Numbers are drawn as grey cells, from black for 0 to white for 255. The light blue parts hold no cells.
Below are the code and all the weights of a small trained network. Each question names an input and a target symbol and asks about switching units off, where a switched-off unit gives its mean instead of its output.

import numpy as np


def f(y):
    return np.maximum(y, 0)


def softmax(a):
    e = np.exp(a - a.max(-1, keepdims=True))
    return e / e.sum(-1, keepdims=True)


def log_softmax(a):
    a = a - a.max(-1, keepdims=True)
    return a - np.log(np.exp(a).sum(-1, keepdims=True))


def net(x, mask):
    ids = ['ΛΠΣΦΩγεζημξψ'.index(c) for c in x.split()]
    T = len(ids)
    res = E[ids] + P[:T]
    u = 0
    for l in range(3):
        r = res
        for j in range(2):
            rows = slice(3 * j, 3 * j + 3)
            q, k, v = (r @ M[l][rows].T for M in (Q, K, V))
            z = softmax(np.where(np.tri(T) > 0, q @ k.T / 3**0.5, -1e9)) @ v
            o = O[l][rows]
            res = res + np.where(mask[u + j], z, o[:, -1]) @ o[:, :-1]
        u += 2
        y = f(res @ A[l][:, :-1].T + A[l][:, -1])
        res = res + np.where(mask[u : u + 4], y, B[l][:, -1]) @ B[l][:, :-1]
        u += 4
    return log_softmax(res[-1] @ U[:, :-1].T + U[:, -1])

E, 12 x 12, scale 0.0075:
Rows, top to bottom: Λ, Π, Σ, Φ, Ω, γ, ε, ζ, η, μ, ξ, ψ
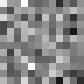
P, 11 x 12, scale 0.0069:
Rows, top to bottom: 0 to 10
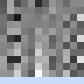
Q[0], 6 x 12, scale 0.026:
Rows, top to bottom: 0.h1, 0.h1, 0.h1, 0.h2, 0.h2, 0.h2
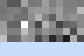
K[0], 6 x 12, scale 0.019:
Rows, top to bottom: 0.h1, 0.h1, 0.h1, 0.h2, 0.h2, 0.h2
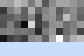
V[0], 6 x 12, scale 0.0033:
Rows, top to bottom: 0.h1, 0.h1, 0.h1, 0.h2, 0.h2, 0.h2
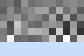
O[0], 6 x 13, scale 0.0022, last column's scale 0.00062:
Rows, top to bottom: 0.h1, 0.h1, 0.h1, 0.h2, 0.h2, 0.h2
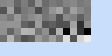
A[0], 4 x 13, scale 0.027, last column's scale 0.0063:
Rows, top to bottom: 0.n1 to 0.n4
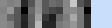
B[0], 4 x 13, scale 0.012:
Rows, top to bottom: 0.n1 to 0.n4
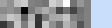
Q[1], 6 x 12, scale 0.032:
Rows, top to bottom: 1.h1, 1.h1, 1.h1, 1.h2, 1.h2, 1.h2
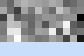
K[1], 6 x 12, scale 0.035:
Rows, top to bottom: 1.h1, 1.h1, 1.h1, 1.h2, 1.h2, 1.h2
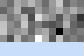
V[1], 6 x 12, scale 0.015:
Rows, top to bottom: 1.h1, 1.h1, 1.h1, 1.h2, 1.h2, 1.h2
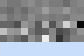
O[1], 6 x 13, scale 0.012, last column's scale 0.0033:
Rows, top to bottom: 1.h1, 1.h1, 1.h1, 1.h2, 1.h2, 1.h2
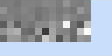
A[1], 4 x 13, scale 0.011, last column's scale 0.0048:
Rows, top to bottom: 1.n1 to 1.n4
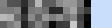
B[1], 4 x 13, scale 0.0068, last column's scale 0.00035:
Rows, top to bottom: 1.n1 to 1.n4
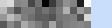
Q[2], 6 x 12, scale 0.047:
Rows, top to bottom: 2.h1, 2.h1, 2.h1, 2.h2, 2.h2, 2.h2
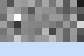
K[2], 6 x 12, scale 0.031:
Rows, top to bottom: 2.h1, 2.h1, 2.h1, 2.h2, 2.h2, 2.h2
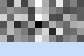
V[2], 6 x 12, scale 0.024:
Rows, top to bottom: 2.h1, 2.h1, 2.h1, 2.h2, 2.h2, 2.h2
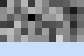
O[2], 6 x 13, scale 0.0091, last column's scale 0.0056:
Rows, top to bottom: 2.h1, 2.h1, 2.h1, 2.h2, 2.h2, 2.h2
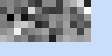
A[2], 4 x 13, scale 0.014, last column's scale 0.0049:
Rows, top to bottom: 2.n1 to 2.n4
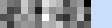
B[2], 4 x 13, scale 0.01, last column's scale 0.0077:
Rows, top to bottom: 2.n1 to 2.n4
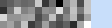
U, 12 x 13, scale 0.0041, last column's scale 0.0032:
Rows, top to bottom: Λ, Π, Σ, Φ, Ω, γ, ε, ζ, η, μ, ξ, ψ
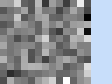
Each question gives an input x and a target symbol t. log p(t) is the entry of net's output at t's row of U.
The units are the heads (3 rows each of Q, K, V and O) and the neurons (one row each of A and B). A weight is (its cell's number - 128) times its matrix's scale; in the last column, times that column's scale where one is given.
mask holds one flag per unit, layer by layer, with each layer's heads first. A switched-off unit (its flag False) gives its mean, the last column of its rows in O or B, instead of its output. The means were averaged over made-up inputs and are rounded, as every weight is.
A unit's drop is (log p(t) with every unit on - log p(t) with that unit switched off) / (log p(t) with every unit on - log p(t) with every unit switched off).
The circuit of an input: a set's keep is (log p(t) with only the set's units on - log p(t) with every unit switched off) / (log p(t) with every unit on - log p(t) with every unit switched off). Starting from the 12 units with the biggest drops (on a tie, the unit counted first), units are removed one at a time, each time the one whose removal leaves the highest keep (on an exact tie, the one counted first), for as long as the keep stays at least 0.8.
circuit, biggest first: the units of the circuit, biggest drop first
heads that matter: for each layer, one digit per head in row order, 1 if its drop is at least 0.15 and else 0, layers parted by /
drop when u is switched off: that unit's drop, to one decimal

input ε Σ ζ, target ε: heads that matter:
00 / 01 / 01
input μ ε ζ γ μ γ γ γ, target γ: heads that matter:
00 / 01 / 01
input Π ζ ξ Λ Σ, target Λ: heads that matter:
00 / 01 / 00
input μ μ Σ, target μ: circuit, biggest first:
2.h1
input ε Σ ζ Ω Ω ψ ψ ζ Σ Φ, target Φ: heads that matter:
00 / 01 / 11
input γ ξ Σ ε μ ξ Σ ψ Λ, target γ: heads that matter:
00 / 00 / 01
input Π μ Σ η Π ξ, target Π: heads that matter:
00 / 00 / 10
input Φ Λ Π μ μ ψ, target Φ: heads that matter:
00 / 00 / 11
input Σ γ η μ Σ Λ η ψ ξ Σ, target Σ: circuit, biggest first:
1.h2, 2.h2, 2.h1
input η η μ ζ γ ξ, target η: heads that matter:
00 / 01 / 01
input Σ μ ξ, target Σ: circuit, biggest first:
2.h2, 2.h1
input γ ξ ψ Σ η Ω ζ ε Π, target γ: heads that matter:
00 / 00 / 01
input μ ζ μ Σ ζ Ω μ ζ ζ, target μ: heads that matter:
00 / 00 / 10
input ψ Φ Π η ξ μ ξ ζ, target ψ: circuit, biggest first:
1.h2
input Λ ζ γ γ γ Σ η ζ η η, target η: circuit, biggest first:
1.h2, 2.h2
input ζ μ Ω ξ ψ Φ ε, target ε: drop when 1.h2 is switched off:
0.5
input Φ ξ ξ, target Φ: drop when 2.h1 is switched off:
0.4
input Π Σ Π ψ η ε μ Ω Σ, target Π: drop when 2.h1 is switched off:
1.2
